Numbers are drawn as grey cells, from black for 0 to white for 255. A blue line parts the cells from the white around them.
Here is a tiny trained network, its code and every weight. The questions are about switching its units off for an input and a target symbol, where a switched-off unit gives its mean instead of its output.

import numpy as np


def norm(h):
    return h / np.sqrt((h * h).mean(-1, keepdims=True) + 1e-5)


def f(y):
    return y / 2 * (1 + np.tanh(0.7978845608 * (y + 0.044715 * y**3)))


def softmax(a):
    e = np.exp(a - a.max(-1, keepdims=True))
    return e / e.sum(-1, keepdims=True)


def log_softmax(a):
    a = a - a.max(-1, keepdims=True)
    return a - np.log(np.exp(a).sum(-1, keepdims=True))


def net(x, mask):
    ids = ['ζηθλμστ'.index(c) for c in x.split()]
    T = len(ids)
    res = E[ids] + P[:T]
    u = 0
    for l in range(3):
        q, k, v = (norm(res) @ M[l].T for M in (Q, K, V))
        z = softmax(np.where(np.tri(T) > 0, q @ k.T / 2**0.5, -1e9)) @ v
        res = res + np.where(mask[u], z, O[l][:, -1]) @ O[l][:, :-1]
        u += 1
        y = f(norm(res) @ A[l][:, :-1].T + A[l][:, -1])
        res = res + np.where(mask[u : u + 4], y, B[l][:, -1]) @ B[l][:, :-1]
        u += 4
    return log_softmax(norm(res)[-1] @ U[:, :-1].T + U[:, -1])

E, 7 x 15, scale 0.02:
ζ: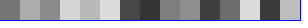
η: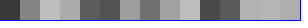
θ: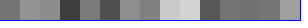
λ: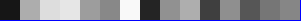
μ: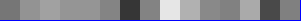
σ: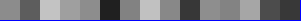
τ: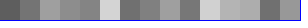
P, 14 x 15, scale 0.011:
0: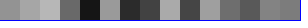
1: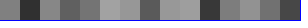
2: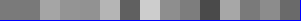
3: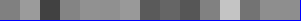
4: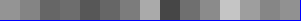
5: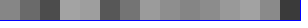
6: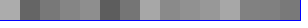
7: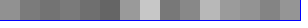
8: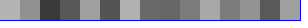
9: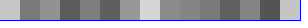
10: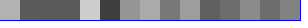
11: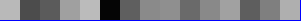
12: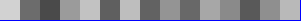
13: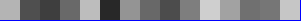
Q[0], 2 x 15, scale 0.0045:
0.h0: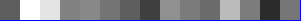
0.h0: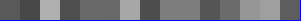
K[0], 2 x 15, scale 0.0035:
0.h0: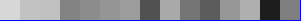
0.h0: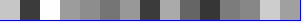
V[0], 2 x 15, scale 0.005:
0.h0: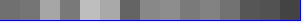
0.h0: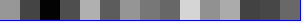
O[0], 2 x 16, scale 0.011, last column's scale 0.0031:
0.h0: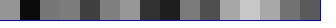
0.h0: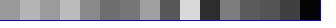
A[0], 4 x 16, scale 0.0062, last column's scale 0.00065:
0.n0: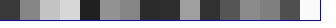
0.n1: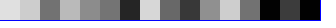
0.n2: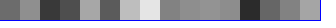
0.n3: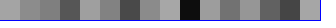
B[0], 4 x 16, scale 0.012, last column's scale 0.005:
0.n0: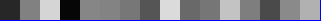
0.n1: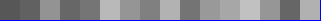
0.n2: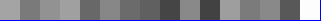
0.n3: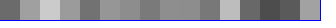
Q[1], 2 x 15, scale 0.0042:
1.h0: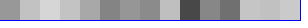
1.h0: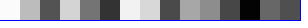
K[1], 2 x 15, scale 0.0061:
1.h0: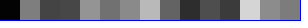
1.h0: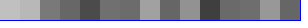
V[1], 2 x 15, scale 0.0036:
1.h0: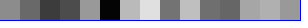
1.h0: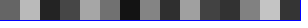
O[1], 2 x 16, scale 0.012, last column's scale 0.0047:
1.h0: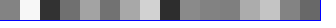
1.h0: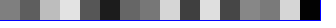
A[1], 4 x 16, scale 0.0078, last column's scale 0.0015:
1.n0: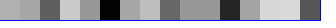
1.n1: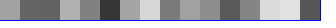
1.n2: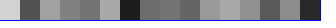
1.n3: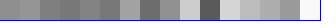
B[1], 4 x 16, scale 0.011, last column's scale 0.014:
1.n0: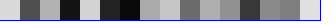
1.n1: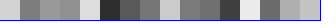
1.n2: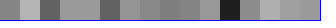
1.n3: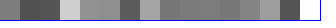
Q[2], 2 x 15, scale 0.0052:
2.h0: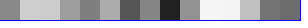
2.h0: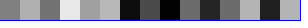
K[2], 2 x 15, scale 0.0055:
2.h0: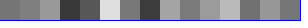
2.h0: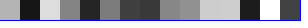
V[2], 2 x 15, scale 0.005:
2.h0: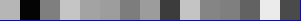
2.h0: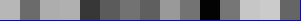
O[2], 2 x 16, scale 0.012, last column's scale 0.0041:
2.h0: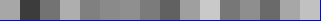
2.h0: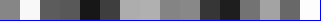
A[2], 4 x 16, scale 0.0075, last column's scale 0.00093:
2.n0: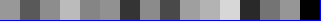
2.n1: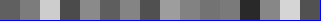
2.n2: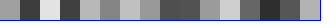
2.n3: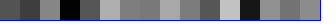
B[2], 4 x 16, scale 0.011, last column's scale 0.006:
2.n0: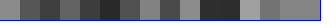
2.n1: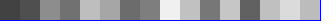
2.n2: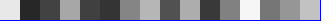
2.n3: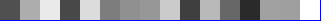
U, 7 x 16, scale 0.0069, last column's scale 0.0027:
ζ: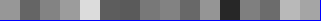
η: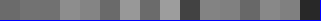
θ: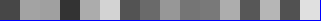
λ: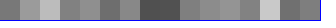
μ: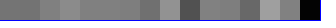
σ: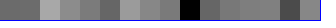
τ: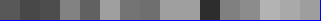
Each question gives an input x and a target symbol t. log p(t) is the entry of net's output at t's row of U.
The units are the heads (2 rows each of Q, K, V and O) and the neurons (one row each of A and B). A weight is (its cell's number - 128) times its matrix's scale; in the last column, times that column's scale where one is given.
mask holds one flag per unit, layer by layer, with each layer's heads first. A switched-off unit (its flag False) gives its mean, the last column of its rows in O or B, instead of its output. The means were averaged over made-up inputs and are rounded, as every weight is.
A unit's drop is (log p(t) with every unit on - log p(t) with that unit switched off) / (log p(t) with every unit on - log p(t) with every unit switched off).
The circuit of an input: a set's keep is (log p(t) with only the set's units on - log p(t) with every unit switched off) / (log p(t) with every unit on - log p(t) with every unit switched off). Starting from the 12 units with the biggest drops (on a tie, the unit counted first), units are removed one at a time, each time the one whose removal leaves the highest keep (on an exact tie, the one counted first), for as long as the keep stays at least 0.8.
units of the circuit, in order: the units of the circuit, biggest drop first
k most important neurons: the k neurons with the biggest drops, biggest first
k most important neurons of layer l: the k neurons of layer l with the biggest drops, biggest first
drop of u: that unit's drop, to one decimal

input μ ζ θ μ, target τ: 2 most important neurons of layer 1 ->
(1.n2, 1.n0)
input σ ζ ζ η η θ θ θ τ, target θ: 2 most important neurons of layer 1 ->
(1.n0, 1.n2)
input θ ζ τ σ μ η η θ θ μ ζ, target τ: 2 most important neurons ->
(2.n3, 1.n0)
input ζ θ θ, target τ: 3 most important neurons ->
(0.n0, 1.n0, 0.n1)
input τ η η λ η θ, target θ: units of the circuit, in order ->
(1.n1, 1.h0, 2.n3)
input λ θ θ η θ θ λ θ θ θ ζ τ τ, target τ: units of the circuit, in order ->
(1.n1, 1.n0, 2.n0)
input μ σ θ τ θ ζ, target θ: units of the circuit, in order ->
(1.n1, 2.n2)
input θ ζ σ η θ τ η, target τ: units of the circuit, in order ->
(1.n0, 2.n3)
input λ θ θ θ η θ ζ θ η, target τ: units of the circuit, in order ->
(1.n0, 1.n1)
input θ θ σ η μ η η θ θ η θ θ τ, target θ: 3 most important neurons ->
(1.n0, 1.n3, 1.n2)
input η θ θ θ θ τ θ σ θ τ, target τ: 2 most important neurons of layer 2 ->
(2.n2, 2.n0)
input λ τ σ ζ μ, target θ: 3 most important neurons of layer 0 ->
(0.n3, 0.n2, 0.n1)
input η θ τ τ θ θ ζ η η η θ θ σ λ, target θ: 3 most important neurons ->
(0.n0, 2.n3, 1.n1)
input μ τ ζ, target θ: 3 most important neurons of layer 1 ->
(1.n1, 1.n3, 1.n0)
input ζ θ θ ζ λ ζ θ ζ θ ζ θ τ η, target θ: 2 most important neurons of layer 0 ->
(0.n0, 0.n2)
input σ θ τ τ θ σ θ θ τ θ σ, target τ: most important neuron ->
(2.n2)
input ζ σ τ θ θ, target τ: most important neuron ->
(0.n0)
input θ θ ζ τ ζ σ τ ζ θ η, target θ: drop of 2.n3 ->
0.3
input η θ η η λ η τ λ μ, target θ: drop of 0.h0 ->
-0.1
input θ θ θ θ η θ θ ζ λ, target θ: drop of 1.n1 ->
0.1
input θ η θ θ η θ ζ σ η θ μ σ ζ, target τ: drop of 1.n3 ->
-0.1
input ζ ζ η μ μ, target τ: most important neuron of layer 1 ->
(1.n2)
